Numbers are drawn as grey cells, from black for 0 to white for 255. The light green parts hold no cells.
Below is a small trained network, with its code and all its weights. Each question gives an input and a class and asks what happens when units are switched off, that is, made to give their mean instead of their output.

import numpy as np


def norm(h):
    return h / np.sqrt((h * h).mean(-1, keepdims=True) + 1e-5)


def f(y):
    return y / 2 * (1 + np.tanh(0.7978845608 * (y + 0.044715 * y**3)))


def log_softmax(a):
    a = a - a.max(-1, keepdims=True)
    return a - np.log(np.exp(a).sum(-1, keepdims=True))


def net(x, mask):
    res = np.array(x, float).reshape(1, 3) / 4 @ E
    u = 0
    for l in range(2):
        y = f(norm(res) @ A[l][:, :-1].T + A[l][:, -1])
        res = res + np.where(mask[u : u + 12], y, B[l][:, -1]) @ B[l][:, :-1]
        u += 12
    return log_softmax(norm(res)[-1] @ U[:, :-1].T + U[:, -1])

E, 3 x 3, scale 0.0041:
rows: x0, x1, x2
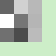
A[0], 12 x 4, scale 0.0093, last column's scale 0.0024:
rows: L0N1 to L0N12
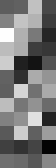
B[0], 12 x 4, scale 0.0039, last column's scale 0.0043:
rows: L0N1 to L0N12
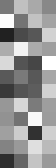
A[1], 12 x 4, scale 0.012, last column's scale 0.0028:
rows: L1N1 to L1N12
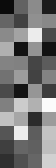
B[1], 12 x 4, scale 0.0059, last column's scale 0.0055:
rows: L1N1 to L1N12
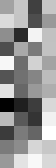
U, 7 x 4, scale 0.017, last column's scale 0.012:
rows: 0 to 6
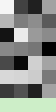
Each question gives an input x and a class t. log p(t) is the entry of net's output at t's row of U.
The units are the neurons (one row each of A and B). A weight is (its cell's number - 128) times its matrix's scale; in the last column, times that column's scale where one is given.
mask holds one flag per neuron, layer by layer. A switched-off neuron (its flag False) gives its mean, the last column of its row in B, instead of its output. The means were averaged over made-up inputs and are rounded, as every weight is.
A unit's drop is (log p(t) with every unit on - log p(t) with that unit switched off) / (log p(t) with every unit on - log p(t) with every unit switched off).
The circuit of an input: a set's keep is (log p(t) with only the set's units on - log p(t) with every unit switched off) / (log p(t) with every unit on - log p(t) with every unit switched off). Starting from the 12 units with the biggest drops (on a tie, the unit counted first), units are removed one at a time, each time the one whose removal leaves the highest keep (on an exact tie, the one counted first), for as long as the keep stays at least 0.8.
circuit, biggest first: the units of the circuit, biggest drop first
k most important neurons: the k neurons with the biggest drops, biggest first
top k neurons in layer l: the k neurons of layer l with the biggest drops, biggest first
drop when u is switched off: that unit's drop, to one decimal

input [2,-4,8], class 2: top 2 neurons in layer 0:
L0N5, L0N1
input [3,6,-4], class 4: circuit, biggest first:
L0N5, L0N10, L1N3
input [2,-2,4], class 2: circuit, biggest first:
L1N1
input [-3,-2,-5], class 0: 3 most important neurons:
L0N5, L1N5, L1N8
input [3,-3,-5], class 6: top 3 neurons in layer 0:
L0N10, L0N3, L0N6
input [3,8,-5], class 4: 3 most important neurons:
L0N5, L0N10, L1N8
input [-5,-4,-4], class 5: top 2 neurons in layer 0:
L0N12, L0N2
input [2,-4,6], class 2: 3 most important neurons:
L0N5, L0N1, L1N5
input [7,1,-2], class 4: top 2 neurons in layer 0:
L0N2, L0N9
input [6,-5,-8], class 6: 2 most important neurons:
L0N10, L0N3
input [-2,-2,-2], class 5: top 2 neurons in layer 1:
L1N8, L1N12
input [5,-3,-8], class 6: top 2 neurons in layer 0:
L0N10, L0N3
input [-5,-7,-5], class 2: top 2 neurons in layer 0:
L0N2, L0N10
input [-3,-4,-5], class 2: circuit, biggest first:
L1N12
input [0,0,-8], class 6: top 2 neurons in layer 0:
L0N4, L0N5
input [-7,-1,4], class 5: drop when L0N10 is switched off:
0.2
